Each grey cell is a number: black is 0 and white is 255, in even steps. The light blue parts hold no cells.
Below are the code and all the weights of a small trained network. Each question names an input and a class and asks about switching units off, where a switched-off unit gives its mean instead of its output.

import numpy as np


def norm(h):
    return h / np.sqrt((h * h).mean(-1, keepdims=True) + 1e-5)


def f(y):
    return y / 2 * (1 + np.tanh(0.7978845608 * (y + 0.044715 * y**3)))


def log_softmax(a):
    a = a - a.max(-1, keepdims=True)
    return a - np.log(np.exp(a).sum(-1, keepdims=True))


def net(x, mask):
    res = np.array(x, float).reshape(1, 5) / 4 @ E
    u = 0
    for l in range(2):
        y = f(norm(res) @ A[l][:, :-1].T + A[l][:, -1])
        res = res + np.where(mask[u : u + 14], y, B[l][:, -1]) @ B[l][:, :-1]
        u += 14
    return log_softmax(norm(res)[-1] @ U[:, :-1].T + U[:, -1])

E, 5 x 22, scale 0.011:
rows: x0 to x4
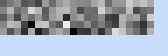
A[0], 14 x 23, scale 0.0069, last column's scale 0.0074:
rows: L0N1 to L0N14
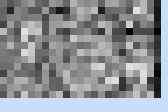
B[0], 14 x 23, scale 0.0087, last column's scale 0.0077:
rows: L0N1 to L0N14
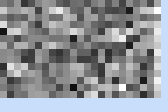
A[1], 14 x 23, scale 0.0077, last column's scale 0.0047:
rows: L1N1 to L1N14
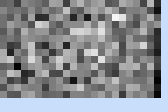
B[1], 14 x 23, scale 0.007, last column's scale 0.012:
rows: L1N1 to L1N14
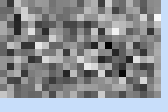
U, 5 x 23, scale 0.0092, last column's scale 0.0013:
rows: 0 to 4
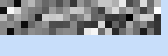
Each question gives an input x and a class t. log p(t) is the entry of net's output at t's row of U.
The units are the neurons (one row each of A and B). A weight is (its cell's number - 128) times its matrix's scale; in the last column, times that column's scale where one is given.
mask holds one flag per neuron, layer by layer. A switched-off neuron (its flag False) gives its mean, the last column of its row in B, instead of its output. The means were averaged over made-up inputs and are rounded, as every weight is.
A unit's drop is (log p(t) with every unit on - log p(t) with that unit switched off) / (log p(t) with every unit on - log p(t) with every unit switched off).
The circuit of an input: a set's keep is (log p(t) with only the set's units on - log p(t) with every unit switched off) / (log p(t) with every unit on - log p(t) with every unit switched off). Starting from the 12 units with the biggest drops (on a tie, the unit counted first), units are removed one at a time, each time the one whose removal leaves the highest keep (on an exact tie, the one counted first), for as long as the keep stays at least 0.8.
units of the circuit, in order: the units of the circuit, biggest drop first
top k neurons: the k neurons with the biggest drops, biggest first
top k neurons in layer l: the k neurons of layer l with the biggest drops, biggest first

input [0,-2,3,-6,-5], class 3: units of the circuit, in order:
(L0N8)
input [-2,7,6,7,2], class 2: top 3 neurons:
(L1N9; L0N8; L0N9)
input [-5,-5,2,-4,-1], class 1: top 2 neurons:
(L0N5; L0N4)
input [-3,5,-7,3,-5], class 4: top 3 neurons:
(L0N12; L0N2; L1N8)
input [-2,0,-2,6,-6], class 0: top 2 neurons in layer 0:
(L0N8; L0N13)
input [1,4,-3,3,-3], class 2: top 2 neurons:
(L0N4; L1N3)
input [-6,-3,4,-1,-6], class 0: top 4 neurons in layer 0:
(L0N6; L0N13; L0N10; L0N11)
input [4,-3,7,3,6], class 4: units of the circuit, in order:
(L1N10; L1N1)
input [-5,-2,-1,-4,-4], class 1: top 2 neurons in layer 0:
(L0N5; L0N8)
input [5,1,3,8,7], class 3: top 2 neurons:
(L1N11; L0N6)
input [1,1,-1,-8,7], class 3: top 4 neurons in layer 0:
(L0N6; L0N13; L0N9; L0N1)
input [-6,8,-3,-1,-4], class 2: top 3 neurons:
(L0N4; L0N7; L0N10)
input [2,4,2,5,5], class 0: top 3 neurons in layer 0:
(L0N8; L0N2; L0N9)
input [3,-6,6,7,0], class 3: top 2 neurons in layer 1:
(L1N11; L1N9)
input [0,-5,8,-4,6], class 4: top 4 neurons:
(L1N10; L0N14; L0N6; L0N13)
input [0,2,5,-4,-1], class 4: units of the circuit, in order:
(L0N14)
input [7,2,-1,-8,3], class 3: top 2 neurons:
(L0N8; L0N5)
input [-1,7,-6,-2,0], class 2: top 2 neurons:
(L0N4; L0N7)
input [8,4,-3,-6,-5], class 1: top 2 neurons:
(L0N10; L0N11)
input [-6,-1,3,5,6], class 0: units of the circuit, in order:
(L1N3)
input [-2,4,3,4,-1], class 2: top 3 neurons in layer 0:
(L0N8; L0N9; L0N4)
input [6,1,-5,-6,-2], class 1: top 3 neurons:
(L0N10; L0N11; L1N13)
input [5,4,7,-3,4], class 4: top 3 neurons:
(L0N14; L1N10; L0N5)
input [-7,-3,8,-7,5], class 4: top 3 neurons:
(L0N14; L1N10; L0N10)
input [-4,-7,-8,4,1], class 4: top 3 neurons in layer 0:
(L0N12; L0N4; L0N7)
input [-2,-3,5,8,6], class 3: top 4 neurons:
(L1N11; L0N6; L0N13; L0N2)
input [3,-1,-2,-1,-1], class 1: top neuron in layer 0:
(L0N10)
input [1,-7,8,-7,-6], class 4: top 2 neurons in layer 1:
(L1N10; L1N1)
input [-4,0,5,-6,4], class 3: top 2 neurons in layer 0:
(L0N12; L0N9)
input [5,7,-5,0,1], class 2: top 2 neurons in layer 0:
(L0N4; L0N7)
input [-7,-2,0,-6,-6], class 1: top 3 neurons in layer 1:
(L1N3; L1N7; L1N12)
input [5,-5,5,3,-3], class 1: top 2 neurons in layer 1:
(L1N9; L1N13)
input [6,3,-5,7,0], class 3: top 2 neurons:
(L1N11; L0N5)
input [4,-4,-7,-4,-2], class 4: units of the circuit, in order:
(L0N12)
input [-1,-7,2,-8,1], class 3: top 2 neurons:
(L0N8; L0N9)
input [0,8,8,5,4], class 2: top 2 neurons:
(L1N9; L0N12)
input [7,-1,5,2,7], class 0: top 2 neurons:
(L1N3; L0N5)
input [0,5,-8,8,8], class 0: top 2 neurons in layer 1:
(L1N3; L1N12)
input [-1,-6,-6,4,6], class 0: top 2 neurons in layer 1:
(L1N3; L1N9)
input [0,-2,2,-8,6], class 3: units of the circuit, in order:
(L1N7)
